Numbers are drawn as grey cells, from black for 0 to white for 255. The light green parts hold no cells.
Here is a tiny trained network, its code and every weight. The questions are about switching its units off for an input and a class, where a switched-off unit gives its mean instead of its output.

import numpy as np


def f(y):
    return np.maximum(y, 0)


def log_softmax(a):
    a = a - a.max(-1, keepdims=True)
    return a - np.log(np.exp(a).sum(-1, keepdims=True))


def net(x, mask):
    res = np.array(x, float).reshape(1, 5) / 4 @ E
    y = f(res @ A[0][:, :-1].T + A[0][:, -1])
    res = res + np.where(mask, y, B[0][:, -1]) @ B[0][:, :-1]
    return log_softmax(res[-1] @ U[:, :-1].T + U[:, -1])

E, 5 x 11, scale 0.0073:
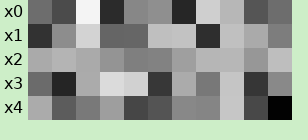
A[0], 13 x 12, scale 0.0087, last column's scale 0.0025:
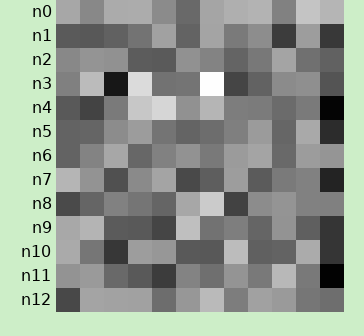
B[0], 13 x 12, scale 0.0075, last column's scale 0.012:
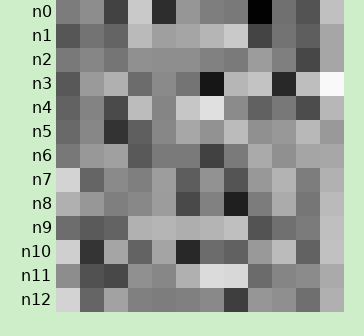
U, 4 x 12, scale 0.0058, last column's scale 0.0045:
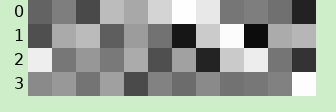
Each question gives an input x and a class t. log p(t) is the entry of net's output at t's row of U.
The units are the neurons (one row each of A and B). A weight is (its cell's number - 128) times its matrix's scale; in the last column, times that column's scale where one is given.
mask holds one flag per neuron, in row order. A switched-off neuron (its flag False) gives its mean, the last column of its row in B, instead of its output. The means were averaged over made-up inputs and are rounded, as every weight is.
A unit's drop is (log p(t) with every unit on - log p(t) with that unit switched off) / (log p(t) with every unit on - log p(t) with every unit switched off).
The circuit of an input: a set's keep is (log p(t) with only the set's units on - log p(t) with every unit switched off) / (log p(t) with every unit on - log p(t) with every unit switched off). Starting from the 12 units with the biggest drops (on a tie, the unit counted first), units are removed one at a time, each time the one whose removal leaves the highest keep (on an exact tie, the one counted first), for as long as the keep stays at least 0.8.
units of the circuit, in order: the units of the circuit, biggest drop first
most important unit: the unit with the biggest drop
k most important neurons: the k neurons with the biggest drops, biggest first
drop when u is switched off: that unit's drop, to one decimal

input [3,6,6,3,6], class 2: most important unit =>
n3
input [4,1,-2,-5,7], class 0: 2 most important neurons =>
[n3 n9]
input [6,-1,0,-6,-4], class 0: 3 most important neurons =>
[n3 n11 n9]
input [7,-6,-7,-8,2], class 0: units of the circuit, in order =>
[n9 n11]
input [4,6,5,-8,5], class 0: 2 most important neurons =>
[n9 n11]
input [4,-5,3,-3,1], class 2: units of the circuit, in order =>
[n3 n10]
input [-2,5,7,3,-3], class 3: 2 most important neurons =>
[n0 n10]
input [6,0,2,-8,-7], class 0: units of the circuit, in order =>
[n11 n9]
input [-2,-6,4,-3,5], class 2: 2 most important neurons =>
[n10 n7]
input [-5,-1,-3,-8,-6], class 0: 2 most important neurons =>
[n9 n11]
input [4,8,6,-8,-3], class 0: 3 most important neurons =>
[n9 n11 n10]
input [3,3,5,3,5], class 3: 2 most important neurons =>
[n3 n0]
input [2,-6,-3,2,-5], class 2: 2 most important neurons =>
[n3 n10]
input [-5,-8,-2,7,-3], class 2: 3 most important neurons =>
[n10 n7 n9]
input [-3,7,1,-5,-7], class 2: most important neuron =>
[n8]
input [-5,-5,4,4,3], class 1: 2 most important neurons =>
[n3 n8]
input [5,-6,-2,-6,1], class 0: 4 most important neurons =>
[n3 n9 n11 n8]
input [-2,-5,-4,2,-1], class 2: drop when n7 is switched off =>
0.3
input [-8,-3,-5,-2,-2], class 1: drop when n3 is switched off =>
0.9
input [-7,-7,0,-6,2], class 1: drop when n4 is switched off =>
0.1
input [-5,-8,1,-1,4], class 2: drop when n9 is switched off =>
0.0
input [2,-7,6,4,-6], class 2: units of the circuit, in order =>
[n10]
